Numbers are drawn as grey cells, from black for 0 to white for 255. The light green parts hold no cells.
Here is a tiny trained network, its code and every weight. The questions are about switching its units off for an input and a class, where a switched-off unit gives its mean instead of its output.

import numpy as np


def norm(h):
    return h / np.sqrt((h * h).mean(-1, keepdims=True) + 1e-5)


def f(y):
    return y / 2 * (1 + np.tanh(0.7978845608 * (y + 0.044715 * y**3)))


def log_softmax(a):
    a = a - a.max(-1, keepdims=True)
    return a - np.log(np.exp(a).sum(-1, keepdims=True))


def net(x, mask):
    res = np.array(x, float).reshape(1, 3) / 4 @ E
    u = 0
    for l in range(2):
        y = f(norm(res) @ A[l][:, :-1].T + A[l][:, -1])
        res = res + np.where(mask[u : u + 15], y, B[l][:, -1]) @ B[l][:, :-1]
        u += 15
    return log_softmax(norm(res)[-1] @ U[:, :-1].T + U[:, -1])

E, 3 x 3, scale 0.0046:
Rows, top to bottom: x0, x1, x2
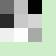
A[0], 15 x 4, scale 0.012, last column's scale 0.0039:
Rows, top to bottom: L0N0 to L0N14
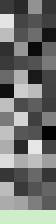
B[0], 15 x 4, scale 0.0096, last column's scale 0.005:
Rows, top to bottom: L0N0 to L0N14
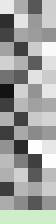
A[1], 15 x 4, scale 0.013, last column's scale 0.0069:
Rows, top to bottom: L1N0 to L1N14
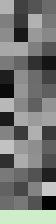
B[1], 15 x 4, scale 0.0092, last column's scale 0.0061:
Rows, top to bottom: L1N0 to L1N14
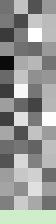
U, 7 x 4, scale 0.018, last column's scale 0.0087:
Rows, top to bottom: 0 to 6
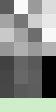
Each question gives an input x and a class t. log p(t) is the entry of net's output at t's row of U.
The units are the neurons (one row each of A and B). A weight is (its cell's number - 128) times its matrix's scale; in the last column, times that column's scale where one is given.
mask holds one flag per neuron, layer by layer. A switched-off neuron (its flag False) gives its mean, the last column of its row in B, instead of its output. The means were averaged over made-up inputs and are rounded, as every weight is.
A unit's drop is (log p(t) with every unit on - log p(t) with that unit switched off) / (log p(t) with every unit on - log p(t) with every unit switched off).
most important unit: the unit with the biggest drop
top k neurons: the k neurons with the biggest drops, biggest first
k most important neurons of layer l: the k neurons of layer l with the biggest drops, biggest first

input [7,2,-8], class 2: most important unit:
L0N4
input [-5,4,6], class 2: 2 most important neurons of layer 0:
L0N11; L0N3
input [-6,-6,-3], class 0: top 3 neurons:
L0N1; L0N13; L0N3
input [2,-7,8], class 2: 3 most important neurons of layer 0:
L0N11; L0N6; L0N14
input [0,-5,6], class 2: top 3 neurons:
L0N11; L0N6; L0N14
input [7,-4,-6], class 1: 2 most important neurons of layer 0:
L0N3; L0N5
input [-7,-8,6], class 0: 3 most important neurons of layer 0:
L0N1; L0N8; L0N3
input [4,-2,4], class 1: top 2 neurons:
L0N8; L0N5
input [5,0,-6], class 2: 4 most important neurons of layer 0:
L0N4; L0N12; L0N10; L0N0
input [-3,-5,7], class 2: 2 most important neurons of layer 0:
L0N11; L0N6
